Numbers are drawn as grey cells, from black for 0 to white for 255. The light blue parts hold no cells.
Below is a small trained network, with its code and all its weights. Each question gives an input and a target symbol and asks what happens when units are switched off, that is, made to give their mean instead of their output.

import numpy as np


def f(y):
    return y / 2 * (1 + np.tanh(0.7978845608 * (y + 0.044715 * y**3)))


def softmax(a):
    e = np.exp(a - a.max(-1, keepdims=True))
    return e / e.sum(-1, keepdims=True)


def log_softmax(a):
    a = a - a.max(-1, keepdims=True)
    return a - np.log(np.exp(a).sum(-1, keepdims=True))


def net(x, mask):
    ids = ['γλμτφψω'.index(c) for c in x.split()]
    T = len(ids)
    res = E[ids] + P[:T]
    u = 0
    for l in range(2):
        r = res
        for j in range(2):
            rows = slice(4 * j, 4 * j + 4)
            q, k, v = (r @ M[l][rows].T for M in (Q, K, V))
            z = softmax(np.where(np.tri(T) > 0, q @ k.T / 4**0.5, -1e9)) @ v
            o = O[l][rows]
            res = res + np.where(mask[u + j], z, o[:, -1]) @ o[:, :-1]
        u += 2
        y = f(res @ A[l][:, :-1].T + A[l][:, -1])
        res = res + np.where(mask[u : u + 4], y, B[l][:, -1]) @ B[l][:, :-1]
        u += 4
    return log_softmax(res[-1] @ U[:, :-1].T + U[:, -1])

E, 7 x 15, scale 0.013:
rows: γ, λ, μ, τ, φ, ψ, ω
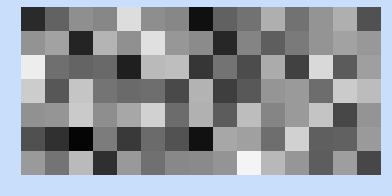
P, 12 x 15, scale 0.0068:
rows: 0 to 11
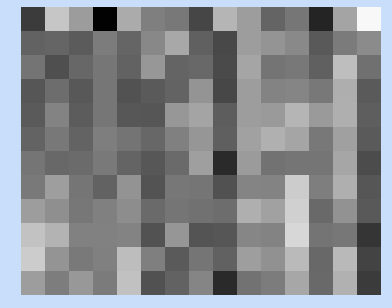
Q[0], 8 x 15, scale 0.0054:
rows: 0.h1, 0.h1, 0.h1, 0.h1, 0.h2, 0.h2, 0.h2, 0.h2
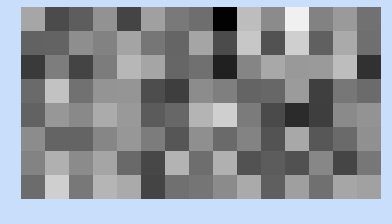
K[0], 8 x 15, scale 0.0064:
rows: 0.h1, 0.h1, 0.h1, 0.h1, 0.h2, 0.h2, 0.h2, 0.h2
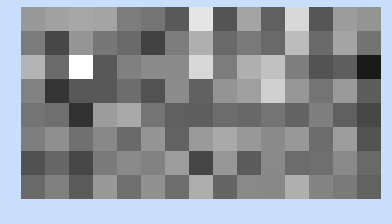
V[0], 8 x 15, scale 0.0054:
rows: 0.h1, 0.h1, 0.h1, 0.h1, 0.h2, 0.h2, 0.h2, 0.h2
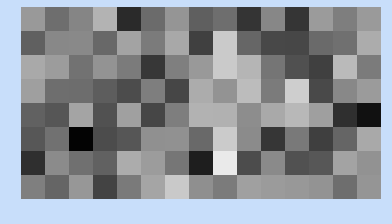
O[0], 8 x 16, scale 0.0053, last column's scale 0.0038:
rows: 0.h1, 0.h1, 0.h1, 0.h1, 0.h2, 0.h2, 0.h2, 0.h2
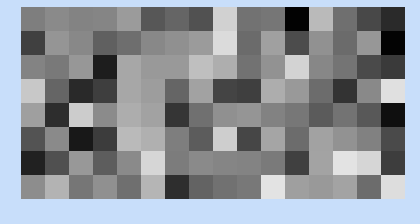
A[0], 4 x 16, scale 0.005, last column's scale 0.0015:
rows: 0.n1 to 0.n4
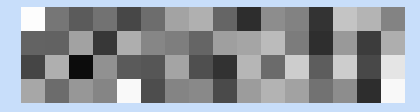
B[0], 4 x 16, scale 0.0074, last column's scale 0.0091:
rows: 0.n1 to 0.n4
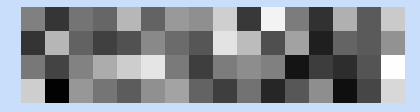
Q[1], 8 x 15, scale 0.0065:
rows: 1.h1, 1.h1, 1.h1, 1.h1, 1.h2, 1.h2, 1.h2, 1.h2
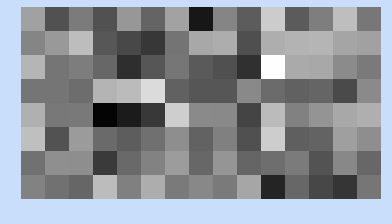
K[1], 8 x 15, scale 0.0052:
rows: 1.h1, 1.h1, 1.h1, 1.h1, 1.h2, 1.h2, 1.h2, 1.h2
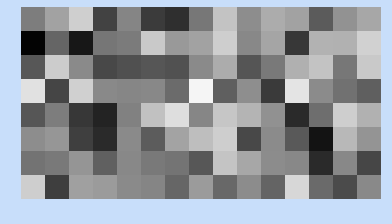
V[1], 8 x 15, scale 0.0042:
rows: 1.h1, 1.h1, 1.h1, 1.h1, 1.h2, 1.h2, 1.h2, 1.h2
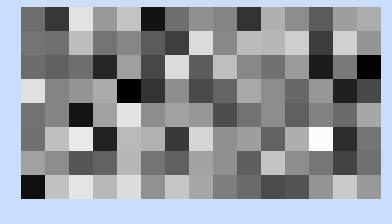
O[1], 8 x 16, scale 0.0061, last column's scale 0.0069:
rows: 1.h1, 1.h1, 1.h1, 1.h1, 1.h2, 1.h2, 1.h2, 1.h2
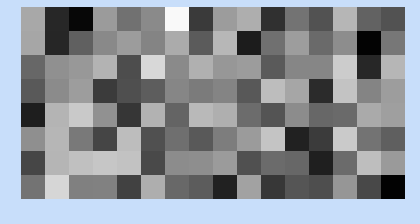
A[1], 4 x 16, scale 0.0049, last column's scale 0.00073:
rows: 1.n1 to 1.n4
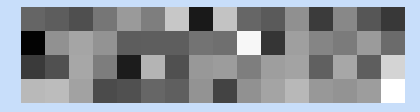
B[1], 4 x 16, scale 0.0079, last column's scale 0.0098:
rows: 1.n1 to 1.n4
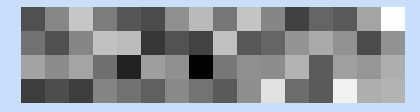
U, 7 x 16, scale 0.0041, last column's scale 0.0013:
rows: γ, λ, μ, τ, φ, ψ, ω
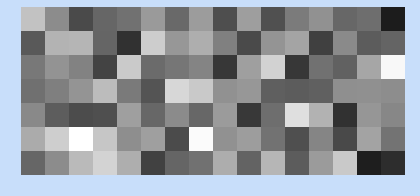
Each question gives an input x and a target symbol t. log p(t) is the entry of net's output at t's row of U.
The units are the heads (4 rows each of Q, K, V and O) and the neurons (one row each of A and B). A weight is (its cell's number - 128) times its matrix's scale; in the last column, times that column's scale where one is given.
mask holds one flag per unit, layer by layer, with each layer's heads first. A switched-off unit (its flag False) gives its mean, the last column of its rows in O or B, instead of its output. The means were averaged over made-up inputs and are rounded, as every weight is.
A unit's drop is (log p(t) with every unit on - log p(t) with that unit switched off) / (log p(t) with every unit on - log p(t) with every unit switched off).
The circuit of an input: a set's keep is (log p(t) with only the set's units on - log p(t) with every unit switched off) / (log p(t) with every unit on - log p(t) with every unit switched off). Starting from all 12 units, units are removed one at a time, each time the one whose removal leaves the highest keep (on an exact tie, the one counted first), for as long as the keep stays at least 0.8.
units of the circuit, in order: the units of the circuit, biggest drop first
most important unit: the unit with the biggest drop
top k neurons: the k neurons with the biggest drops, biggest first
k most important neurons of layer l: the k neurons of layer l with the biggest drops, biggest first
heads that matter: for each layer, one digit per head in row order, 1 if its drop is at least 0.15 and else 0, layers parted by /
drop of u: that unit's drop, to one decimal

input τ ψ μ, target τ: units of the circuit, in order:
[1.h1 0.n1 1.n1]
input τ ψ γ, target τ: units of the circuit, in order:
[1.h1 1.n1 0.n1]
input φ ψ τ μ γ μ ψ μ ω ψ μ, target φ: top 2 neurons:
[0.n3 1.n1]
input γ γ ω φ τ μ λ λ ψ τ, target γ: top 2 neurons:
[0.n3 0.n1]
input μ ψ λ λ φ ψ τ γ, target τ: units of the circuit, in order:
[1.h1 1.n1 0.n1 0.h2]
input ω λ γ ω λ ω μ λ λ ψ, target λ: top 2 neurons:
[0.n2 1.n3]
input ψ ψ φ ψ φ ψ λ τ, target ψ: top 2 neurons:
[0.n1 0.n3]
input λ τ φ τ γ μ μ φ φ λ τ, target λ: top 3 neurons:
[0.n1 0.n3 1.n3]
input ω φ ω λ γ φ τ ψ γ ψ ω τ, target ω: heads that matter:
00 / 11
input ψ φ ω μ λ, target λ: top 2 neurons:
[0.n2 0.n4]
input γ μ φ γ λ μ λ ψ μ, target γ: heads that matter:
11 / 11
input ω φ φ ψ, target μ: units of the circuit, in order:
[0.n3 1.h2 1.h1 0.n1]
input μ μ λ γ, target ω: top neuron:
[1.n2]
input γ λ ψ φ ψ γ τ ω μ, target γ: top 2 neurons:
[0.n3 1.n1]
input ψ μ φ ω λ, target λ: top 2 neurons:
[0.n4 0.n2]
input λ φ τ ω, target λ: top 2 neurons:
[0.n4 1.n3]
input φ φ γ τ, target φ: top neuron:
[0.n1]
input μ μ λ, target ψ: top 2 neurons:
[0.n3 1.n4]
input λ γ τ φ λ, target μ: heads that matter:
01 / 11
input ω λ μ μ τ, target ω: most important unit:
0.n2
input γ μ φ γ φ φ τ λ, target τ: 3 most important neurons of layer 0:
[0.n1 0.n3 0.n4]
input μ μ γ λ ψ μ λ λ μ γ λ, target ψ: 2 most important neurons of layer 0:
[0.n3 0.n2]
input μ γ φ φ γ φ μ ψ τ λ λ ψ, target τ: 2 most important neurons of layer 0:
[0.n1 0.n3]
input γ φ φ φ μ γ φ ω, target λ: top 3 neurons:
[0.n4 0.n2 1.n3]
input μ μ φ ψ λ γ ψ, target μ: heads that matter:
00 / 10
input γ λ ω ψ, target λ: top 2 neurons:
[1.n3 0.n2]
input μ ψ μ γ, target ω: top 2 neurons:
[1.n2 0.n4]
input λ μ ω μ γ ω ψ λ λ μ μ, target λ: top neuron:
[1.n3]
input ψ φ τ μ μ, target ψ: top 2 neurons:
[0.n4 0.n3]
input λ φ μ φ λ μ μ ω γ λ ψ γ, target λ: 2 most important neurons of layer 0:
[0.n4 0.n2]
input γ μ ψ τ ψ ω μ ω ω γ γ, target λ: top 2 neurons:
[0.n2 1.n3]
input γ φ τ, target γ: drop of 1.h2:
0.6
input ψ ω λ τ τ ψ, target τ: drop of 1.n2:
0.0
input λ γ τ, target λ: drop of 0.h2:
0.3
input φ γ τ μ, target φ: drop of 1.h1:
0.3
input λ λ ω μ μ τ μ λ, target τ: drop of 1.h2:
0.1
